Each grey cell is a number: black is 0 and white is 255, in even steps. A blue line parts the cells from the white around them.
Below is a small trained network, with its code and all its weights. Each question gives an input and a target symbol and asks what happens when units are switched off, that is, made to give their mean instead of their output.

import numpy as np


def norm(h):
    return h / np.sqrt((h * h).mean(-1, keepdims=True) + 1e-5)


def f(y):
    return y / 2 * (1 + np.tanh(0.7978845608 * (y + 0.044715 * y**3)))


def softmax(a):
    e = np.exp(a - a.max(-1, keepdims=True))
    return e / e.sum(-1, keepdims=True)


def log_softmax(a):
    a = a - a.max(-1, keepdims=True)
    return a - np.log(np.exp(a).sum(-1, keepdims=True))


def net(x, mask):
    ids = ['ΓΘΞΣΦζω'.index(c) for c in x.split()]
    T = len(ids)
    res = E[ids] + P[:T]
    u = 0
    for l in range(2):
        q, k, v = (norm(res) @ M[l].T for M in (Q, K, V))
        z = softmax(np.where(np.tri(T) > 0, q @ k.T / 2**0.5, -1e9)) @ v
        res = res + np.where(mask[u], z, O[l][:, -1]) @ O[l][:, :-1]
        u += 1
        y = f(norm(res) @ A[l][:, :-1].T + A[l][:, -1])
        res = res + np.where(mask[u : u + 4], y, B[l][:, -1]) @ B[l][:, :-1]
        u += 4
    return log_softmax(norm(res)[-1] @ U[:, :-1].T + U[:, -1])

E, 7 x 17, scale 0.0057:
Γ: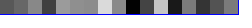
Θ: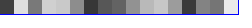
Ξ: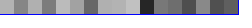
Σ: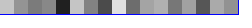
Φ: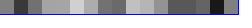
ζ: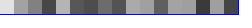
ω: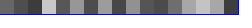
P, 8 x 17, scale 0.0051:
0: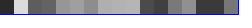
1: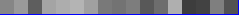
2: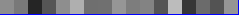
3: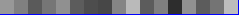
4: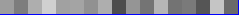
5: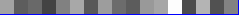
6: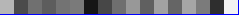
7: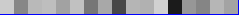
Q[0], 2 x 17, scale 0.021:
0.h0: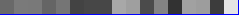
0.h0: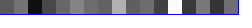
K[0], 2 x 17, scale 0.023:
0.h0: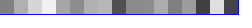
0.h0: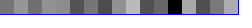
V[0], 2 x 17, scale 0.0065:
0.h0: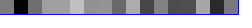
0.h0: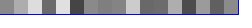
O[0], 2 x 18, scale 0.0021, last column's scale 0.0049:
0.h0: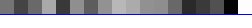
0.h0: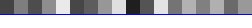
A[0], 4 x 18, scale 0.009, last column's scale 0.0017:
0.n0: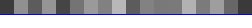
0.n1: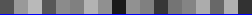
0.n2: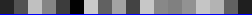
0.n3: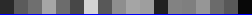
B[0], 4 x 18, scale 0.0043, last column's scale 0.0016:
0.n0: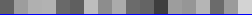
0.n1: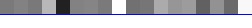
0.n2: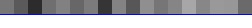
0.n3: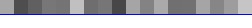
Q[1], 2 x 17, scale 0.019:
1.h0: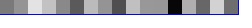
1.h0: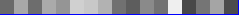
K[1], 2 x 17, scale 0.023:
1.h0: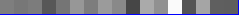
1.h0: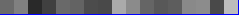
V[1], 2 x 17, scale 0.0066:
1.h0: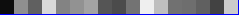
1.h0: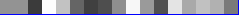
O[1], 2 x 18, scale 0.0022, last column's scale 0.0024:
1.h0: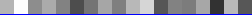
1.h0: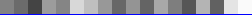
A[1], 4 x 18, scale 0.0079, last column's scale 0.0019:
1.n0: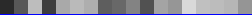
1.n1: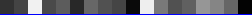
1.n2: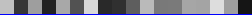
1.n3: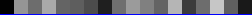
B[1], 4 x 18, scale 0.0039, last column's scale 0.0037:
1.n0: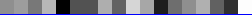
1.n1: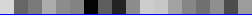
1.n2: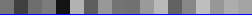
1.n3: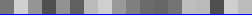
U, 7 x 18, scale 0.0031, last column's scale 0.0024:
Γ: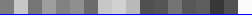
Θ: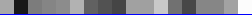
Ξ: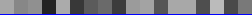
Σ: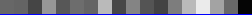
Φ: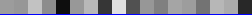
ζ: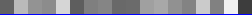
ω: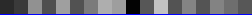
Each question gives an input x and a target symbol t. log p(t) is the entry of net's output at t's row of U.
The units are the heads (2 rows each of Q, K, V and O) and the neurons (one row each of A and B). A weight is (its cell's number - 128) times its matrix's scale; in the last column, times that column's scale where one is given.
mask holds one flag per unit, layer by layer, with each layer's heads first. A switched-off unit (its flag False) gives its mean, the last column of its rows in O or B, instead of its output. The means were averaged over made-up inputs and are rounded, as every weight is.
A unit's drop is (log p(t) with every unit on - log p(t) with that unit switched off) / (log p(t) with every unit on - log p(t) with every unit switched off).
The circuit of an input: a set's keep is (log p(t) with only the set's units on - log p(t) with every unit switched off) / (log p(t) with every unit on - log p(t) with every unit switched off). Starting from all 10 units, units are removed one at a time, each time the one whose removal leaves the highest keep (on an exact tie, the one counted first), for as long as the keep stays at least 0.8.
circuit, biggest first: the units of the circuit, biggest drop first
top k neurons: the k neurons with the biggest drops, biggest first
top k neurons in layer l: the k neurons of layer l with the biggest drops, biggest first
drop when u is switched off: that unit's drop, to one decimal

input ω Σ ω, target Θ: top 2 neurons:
[0.n3, 1.n0]
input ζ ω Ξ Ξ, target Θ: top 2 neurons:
[1.n0, 1.n3]
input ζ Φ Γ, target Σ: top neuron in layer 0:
[0.n1]
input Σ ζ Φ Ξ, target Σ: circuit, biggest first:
[0.h0, 1.n0, 1.h0]
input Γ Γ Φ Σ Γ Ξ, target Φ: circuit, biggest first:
[0.h0, 0.n1]
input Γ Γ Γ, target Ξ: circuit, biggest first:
[1.h0, 1.n1]
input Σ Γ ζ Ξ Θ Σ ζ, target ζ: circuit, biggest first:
[1.h0, 0.h0]
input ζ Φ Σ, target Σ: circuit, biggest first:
[0.h0, 1.n0, 1.h0]
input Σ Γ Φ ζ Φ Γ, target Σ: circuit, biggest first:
[1.n0, 0.h0]
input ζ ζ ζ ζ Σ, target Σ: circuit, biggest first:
[1.n0, 0.h0, 1.h0]
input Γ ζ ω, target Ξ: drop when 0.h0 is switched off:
0.2
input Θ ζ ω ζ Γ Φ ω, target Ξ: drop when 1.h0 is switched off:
0.9
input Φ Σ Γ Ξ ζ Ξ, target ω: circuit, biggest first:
[0.h0, 1.h0]
